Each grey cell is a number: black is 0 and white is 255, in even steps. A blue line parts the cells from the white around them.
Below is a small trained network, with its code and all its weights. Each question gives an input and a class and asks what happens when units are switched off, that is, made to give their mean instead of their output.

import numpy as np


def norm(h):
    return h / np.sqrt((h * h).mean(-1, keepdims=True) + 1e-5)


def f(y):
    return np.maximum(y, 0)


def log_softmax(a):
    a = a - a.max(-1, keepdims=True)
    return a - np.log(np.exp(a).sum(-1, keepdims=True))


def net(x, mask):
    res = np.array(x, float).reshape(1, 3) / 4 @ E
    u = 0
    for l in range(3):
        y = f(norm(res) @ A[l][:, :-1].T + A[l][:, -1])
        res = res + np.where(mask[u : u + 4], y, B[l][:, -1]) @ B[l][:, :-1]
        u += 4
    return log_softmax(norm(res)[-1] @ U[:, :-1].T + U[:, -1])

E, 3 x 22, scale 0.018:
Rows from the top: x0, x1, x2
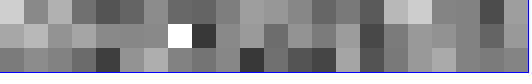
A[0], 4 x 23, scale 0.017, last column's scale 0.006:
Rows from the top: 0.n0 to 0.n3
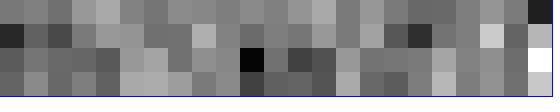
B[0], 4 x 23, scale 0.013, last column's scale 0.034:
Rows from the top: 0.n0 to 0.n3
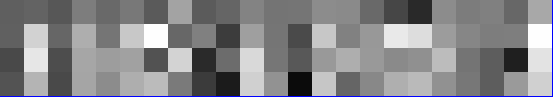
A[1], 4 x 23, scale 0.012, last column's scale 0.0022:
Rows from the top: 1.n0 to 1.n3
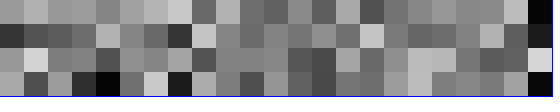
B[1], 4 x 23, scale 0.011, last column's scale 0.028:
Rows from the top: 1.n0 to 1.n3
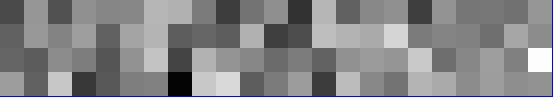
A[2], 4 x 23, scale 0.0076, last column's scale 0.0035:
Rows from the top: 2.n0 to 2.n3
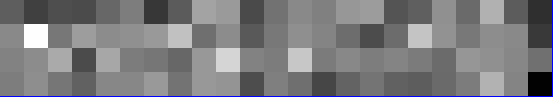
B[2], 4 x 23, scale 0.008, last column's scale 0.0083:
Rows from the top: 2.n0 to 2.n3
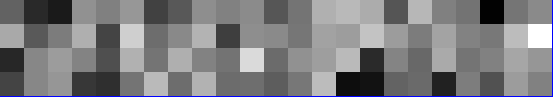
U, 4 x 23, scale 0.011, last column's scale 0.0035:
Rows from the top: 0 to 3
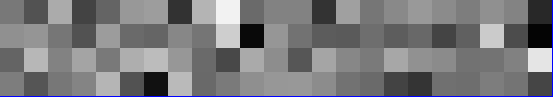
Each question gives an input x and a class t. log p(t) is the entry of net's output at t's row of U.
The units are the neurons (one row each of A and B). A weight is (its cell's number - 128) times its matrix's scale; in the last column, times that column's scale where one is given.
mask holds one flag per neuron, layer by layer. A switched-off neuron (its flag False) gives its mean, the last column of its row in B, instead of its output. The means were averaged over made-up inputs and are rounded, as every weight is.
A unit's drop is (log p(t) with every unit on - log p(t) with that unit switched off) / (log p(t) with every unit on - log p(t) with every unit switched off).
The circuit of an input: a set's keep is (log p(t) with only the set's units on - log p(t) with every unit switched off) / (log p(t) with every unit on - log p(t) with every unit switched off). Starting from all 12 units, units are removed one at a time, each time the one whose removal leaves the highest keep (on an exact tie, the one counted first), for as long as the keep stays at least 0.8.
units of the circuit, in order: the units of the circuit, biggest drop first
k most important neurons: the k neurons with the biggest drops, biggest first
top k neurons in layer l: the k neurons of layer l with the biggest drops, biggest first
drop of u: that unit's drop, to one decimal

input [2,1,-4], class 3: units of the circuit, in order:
0.n1, 0.n3, 0.n2, 1.n2
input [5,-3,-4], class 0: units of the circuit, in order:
0.n3, 0.n2, 0.n1
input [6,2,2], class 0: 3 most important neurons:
0.n2, 0.n1, 0.n3
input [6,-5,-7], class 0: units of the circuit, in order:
0.n3, 0.n2, 0.n1
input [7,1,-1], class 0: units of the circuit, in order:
0.n2, 0.n3, 0.n1
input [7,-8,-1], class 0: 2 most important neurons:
0.n2, 1.n3
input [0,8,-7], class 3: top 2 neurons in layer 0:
0.n1, 0.n3
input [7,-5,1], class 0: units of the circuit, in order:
0.n3, 0.n1, 0.n2
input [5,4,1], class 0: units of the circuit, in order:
0.n2, 0.n3, 0.n1
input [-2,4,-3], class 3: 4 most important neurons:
0.n1, 0.n3, 0.n2, 0.n0
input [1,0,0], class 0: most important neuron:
0.n3
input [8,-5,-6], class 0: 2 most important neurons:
0.n2, 0.n3
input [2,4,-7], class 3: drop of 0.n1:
1.1
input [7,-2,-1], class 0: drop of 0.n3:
0.0
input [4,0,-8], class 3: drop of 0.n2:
0.2
